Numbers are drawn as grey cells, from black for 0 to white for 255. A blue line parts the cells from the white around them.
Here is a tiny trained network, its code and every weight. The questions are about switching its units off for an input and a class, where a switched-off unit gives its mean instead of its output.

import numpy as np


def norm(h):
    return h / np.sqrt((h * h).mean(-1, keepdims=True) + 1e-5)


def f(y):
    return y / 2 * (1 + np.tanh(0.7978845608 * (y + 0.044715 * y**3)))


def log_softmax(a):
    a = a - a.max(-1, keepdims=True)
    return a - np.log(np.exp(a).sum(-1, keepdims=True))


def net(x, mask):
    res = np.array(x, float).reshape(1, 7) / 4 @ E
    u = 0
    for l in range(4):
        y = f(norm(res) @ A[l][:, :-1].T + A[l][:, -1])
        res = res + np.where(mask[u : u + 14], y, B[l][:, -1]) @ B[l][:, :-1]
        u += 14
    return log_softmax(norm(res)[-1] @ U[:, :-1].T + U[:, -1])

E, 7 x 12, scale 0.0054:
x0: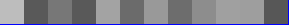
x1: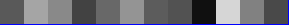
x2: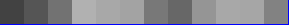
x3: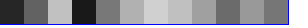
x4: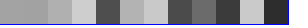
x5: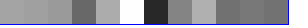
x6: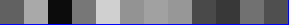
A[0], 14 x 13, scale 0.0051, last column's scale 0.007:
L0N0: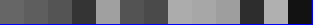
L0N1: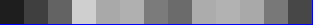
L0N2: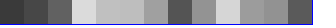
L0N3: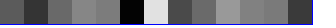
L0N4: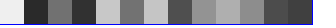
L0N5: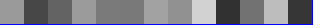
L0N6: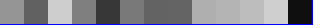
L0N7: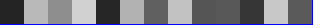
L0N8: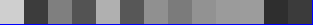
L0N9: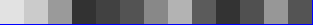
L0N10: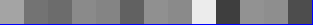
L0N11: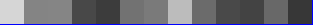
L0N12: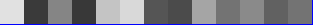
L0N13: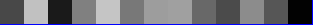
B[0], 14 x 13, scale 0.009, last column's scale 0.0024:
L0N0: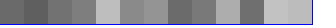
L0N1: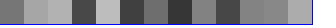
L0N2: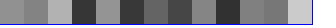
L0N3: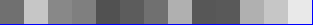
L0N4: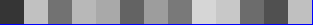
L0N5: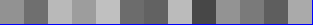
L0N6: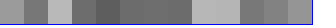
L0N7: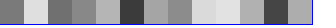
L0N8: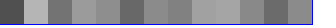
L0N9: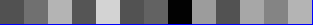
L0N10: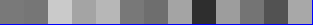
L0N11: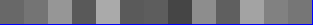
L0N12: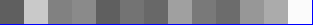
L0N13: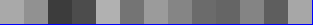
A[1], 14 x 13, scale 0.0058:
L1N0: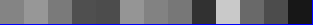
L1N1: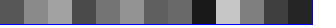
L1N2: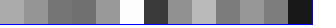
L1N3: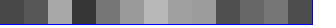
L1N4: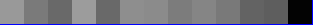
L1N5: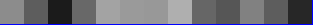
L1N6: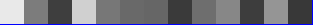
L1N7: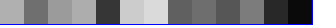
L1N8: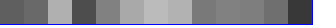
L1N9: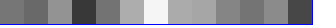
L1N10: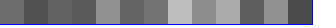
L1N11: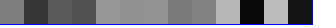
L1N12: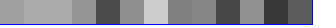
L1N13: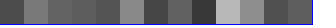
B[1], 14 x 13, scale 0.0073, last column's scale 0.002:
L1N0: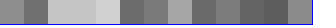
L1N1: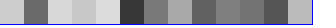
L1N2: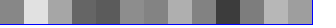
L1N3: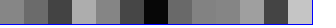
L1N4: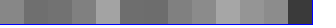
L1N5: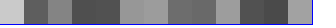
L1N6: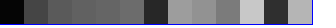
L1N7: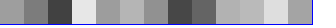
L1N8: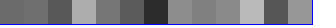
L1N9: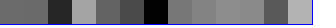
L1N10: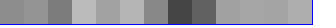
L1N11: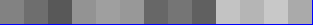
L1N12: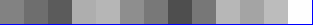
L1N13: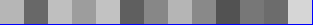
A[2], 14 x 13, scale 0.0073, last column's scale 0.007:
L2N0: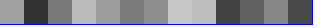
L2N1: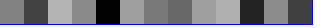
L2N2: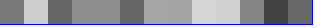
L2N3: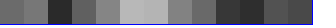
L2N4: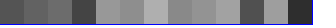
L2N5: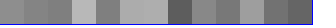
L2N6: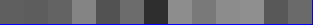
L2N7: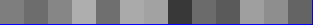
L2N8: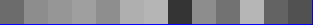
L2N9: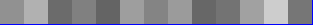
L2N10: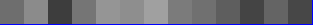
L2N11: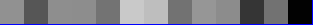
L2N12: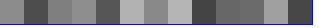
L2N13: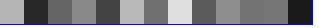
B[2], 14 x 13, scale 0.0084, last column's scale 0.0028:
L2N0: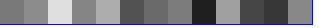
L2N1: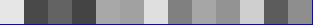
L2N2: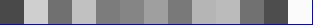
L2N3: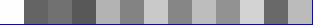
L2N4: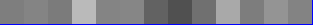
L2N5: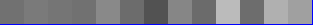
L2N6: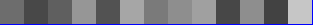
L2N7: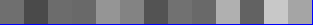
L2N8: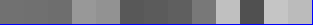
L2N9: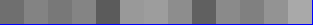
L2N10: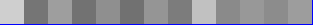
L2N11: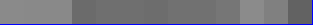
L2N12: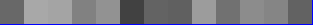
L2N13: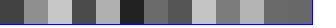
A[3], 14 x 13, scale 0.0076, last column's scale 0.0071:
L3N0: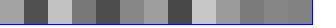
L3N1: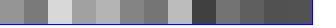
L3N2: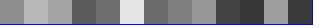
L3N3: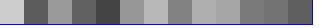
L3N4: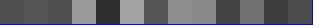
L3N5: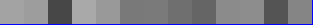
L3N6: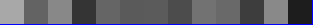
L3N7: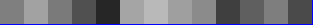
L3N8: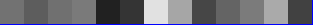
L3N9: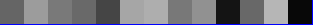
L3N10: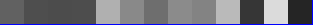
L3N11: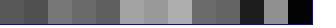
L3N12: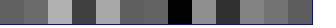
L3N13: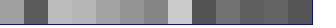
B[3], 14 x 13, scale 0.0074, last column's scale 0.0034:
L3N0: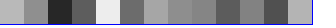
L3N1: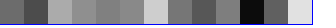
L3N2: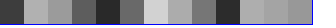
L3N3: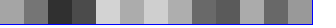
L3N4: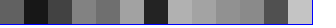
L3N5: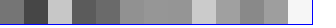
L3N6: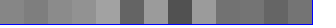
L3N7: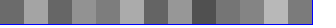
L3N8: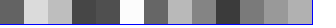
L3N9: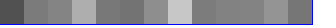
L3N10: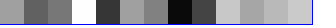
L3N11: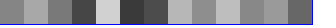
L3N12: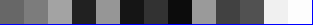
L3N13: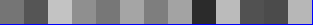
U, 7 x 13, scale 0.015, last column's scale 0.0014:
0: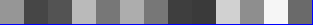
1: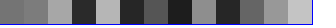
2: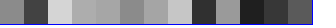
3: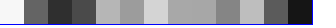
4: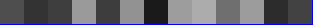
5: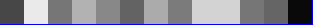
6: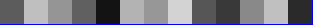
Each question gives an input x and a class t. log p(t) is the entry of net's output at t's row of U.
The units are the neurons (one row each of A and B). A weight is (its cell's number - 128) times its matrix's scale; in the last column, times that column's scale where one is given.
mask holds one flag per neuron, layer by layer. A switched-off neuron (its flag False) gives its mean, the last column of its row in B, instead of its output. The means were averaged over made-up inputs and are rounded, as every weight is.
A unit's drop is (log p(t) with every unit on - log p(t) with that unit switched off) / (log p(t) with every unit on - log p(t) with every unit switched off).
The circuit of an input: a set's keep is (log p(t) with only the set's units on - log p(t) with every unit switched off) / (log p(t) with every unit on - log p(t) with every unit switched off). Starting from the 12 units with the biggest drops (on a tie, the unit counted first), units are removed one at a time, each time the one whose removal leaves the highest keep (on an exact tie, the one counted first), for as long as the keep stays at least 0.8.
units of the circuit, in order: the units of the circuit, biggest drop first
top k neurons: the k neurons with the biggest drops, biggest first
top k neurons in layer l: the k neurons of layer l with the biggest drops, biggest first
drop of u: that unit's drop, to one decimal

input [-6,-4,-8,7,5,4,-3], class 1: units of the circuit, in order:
(L0N9)
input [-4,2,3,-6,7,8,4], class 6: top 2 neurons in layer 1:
(L1N2 L1N10)
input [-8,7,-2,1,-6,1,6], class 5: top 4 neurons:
(L0N7 L2N2 L0N10 L0N5)
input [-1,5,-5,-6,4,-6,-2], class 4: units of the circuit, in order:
(L1N6 L2N6)
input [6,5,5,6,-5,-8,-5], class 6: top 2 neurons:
(L0N3 L3N8)
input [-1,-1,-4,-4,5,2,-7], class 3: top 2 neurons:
(L0N6 L2N1)
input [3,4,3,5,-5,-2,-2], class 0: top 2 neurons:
(L0N0 L1N11)
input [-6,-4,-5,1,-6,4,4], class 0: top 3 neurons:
(L0N0 L3N10 L0N4)
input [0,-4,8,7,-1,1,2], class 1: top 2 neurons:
(L0N1 L0N2)
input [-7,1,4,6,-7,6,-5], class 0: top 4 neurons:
(L0N0 L3N10 L0N4 L1N11)
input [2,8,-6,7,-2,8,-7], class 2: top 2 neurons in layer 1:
(L1N1 L1N0)
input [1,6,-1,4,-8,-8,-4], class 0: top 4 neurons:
(L0N0 L3N10 L0N12 L1N11)
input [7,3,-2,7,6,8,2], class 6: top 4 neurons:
(L0N12 L1N2 L0N7 L2N9)
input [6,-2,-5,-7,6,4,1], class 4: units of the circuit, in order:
(L1N6)
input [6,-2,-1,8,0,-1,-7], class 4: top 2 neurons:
(L1N9 L1N3)
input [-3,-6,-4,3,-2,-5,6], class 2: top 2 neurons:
(L0N5 L2N0)
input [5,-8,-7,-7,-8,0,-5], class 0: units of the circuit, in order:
(L0N0 L3N10)
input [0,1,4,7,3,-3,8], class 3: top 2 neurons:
(L0N13 L2N3)
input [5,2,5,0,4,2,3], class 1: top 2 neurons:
(L0N2 L0N1)
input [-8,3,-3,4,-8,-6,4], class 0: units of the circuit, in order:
(L3N10)
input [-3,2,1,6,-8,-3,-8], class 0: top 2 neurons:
(L0N0 L1N11)
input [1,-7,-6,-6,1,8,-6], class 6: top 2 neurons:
(L0N12 L3N2)
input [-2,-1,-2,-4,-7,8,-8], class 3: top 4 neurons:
(L2N1 L0N6 L3N3 L3N0)
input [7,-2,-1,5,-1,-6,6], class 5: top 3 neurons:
(L0N4 L2N2 L0N3)
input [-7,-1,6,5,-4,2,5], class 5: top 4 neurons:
(L0N7 L2N2 L0N9 L0N11)
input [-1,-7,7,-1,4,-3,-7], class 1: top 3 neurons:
(L0N2 L0N1 L3N12)
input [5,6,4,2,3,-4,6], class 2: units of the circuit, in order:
(L1N1)
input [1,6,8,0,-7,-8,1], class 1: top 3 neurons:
(L0N2 L0N1 L0N3)
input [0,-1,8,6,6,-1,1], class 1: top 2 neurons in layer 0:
(L0N1 L0N2)
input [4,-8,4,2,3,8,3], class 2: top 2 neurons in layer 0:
(L0N10 L0N5)
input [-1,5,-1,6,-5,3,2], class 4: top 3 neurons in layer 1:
(L1N9 L1N3 L1N8)
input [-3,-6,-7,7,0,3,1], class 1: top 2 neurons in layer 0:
(L0N9 L0N11)
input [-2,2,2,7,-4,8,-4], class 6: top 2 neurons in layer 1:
(L1N2 L1N6)
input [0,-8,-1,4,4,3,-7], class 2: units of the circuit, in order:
(L2N0)
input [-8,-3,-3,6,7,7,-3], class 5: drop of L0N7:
1.8
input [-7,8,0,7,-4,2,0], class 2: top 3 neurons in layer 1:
(L1N1 L1N13 L1N0)
